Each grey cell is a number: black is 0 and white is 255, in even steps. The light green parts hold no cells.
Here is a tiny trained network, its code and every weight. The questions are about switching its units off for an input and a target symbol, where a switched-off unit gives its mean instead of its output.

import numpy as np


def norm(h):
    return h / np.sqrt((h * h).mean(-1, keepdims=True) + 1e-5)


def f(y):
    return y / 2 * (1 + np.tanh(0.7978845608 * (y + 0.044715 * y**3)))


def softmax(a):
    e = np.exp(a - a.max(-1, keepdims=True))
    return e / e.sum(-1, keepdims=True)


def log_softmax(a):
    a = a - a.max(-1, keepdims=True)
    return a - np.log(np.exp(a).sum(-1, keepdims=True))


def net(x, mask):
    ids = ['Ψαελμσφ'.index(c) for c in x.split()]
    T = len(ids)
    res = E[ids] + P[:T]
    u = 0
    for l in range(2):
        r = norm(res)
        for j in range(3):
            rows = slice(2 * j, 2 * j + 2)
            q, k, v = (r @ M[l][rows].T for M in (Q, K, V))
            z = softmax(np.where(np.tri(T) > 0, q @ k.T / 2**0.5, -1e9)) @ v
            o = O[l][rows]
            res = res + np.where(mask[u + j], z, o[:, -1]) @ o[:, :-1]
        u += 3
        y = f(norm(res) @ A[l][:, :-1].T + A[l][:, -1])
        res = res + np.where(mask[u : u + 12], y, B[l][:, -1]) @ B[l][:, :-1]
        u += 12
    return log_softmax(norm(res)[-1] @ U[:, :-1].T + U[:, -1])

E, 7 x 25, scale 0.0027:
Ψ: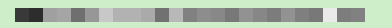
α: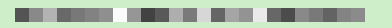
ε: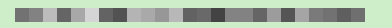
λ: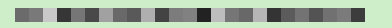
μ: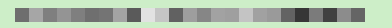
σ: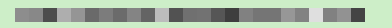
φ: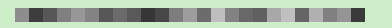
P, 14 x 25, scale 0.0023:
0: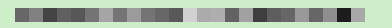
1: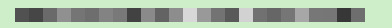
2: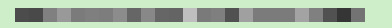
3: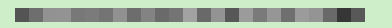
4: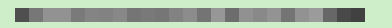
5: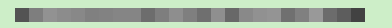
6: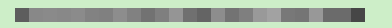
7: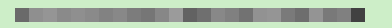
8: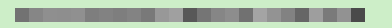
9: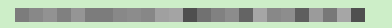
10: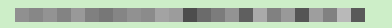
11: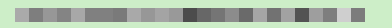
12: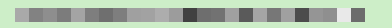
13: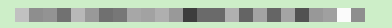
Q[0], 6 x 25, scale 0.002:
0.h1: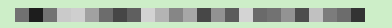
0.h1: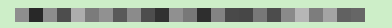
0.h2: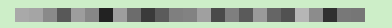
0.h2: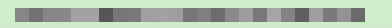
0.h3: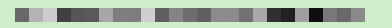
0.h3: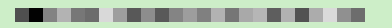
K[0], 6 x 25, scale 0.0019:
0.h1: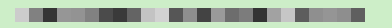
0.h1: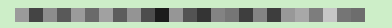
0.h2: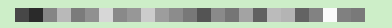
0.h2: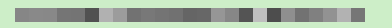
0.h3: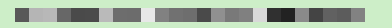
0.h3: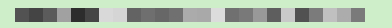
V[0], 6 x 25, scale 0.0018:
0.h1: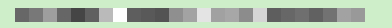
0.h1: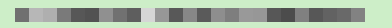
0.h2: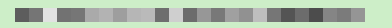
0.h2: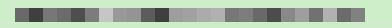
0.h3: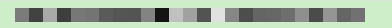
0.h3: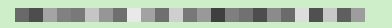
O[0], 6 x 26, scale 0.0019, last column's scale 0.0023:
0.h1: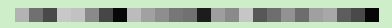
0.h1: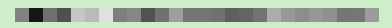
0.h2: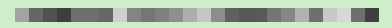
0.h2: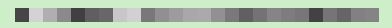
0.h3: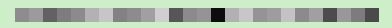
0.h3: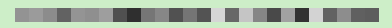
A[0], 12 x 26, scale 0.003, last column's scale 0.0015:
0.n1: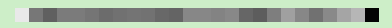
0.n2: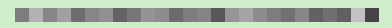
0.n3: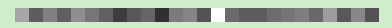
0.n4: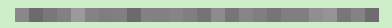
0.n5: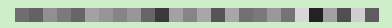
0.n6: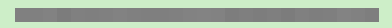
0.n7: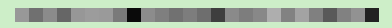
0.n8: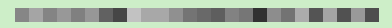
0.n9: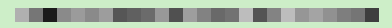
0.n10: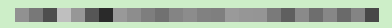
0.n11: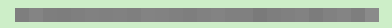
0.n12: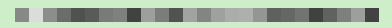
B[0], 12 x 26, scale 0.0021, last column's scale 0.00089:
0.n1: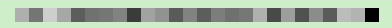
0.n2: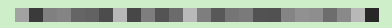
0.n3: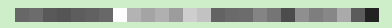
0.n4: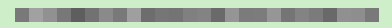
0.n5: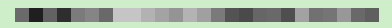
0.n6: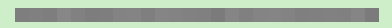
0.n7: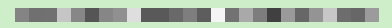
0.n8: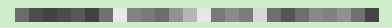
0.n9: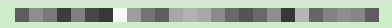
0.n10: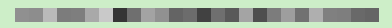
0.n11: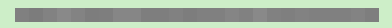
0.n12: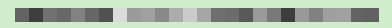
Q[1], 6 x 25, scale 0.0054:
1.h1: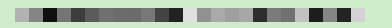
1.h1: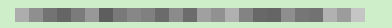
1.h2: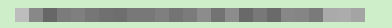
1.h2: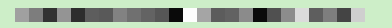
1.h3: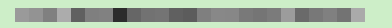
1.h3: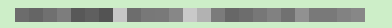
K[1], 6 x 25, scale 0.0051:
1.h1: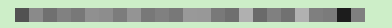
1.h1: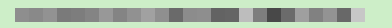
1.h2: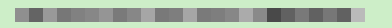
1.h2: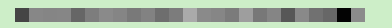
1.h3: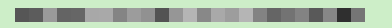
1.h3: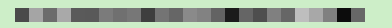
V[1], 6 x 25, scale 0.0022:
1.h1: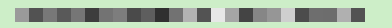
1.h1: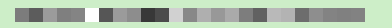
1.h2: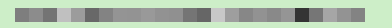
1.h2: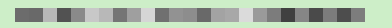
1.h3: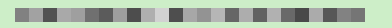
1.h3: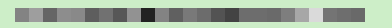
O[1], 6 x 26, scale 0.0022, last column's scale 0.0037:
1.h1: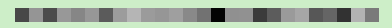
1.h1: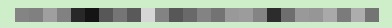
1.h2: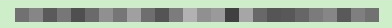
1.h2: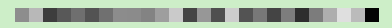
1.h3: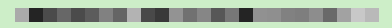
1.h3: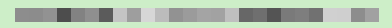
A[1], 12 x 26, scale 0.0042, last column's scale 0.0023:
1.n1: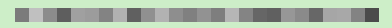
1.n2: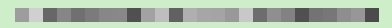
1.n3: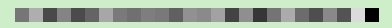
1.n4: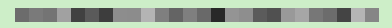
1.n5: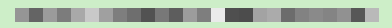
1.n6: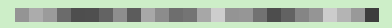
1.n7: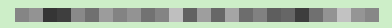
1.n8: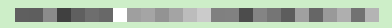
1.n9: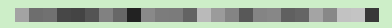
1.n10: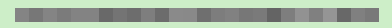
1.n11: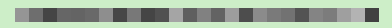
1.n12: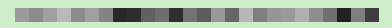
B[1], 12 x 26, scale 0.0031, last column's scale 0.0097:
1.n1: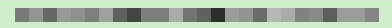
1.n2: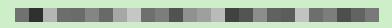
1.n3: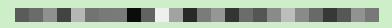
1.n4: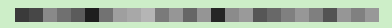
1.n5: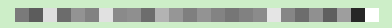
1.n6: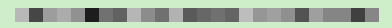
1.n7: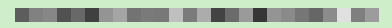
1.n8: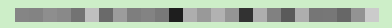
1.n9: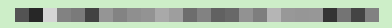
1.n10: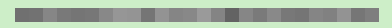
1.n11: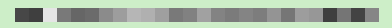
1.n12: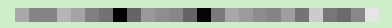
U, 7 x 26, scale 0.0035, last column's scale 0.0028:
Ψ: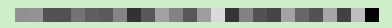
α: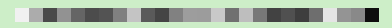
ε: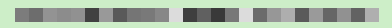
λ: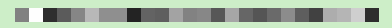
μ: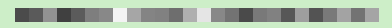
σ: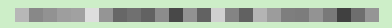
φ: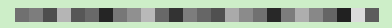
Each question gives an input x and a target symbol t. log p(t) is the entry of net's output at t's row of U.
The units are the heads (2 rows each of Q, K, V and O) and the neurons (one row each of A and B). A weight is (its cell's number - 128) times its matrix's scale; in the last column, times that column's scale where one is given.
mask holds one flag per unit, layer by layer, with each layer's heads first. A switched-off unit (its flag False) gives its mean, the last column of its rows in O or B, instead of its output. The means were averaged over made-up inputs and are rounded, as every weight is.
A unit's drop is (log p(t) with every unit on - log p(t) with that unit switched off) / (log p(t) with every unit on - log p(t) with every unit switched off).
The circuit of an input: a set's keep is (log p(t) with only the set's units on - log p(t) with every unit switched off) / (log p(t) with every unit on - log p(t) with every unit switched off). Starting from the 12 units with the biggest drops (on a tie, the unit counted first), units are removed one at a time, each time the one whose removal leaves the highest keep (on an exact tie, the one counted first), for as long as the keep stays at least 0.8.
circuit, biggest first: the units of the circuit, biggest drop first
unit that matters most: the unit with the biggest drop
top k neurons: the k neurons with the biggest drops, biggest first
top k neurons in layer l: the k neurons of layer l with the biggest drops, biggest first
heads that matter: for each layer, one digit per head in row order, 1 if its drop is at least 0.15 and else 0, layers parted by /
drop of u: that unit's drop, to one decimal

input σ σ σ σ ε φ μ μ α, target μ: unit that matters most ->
1.h2
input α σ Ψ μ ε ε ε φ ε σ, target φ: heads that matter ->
001 / 100
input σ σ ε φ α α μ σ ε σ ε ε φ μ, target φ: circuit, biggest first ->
[1.h1, 1.n5]
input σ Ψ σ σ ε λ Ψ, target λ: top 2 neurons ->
[1.n5, 1.n12]
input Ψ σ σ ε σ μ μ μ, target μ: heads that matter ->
010 / 010
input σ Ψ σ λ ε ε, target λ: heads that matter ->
011 / 011
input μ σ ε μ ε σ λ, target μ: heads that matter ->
000 / 001
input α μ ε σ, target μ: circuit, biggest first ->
[0.n9, 1.h3]
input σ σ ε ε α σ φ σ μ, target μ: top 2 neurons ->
[0.n12, 1.n12]
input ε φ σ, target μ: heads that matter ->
001 / 001
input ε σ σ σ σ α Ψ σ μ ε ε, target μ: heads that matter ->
010 / 011
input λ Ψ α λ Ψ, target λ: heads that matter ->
001 / 010
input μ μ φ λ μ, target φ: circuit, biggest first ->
[1.n5, 1.h1]
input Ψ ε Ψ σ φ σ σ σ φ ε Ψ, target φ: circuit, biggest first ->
[1.h1, 1.n5]
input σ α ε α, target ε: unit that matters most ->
0.h1
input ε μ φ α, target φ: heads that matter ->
100 / 100
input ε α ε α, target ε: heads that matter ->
101 / 110
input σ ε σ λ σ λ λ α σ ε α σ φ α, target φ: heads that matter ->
000 / 100
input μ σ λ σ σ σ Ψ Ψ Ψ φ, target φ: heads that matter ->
000 / 100
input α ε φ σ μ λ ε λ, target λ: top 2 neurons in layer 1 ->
[1.n5, 1.n12]
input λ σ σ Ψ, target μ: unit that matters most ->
0.n5
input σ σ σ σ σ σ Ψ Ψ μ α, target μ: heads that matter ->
000 / 010
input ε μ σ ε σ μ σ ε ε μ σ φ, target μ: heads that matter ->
000 / 001
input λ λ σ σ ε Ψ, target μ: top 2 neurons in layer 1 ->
[1.n12, 1.n8]
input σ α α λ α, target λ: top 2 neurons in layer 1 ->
[1.n5, 1.n12]
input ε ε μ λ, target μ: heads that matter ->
000 / 010
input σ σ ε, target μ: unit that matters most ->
1.h3
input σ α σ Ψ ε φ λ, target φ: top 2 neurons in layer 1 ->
[1.n5, 1.n7]
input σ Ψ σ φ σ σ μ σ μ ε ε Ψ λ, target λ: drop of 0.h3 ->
0.1
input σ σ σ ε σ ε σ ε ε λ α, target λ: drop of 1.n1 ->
0.3
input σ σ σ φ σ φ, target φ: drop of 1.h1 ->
1.2
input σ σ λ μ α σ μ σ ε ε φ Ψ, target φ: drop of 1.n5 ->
0.3
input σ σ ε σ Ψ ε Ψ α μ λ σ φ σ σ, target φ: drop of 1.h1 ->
0.9
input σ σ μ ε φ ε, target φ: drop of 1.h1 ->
1.0
